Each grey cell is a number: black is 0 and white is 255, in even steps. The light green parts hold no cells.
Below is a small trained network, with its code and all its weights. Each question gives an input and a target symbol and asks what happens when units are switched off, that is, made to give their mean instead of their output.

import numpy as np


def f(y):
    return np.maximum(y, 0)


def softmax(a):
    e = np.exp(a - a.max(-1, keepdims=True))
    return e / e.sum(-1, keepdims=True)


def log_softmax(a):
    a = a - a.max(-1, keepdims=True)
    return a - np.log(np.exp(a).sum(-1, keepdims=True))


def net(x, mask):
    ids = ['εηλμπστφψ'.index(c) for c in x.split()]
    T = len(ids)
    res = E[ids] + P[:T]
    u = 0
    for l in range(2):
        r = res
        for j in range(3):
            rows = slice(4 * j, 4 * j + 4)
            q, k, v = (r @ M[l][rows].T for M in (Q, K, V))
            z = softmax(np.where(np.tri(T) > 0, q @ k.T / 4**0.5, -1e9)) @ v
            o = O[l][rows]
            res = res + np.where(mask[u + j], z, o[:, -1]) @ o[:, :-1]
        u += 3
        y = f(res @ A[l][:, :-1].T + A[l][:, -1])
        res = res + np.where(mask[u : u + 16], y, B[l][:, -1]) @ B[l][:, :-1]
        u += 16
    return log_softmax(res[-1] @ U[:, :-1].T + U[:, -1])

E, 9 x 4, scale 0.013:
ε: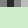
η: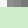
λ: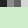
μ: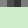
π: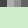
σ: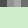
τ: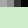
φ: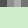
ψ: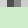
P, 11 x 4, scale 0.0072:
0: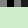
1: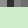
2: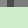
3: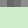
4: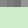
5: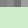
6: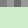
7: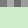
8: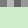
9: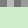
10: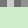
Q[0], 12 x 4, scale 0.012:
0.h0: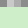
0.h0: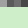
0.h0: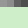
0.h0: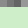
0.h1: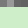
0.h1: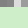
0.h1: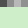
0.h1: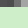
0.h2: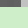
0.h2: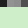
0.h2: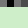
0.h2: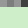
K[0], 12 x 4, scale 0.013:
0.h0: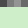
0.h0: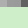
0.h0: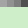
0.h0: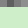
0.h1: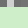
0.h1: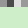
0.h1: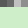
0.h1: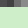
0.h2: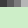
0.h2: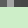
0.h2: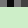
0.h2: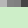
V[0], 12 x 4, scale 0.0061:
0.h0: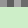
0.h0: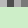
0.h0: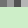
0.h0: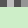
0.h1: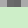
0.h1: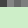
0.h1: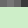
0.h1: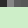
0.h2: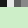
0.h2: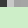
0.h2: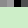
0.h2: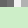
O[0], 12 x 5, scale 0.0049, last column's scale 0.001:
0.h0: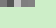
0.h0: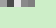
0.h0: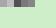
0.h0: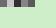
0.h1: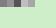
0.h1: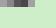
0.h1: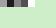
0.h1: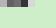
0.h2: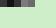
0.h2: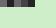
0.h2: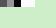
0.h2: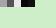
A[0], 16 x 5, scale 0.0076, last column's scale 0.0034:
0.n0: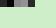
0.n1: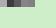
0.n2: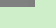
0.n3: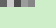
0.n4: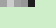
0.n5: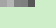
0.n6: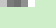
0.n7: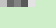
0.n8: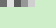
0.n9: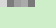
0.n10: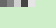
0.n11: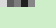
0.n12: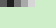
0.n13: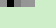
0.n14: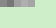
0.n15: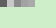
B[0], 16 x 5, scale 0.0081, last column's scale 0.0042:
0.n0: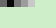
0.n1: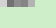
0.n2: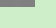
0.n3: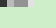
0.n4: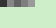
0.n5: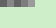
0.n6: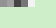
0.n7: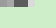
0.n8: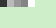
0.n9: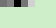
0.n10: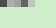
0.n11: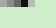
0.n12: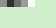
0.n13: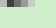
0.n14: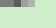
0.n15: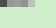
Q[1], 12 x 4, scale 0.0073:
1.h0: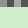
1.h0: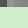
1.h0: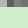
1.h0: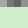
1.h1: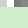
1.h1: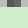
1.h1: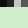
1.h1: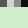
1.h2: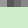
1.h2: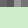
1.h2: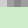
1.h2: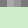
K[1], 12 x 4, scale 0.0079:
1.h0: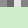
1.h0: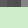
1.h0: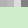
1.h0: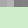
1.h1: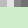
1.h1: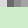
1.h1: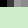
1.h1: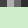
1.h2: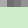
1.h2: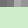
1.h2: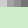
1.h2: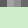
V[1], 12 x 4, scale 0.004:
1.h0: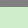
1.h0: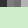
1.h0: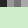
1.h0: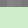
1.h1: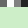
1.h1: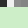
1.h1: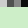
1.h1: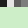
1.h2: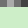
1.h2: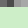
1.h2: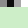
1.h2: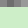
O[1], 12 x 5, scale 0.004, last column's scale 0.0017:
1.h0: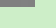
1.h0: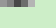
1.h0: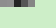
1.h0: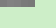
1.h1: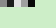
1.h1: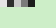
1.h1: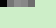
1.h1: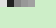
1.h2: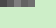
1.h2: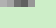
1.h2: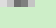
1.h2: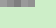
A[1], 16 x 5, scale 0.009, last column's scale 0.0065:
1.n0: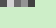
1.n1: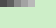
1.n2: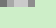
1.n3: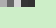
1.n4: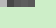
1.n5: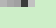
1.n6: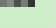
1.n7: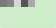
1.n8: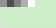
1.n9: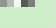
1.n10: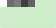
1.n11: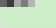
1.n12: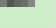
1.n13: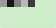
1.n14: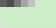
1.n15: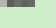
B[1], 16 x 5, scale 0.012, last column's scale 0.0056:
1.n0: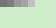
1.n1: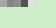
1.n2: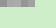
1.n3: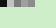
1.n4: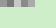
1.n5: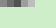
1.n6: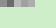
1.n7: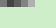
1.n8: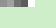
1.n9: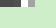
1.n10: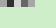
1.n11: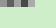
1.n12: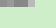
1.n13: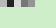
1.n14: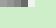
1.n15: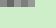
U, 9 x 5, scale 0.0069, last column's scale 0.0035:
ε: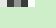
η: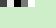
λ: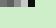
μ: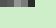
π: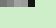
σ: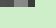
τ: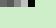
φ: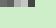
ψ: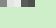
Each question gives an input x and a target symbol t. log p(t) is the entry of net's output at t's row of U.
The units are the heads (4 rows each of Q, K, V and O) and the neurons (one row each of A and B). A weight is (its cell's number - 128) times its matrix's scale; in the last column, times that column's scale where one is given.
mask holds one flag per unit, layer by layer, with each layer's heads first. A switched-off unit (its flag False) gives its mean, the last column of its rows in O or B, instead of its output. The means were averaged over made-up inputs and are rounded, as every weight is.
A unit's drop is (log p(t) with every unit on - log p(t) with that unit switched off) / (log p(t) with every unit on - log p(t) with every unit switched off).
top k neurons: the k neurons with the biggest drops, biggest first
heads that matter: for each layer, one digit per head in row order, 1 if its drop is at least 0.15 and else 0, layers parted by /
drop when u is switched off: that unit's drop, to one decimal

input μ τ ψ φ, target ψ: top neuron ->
1.n2
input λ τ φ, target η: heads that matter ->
001 / 010
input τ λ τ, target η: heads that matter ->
001 / 000
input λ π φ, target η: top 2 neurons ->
0.n0, 0.n12
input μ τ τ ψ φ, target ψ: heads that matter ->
001 / 000
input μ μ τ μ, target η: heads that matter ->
000 / 010
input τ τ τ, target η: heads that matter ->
001 / 000
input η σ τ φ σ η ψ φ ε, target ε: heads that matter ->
000 / 000
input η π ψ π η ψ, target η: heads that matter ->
110 / 000
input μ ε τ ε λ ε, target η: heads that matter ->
000 / 010
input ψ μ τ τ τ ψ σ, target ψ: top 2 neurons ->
1.n2, 1.n1
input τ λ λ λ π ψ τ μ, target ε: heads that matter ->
011 / 000
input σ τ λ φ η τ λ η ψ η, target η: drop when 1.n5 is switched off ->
0.0
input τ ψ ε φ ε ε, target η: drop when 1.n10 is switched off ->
0.1
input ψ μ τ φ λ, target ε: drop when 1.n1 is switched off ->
0.1
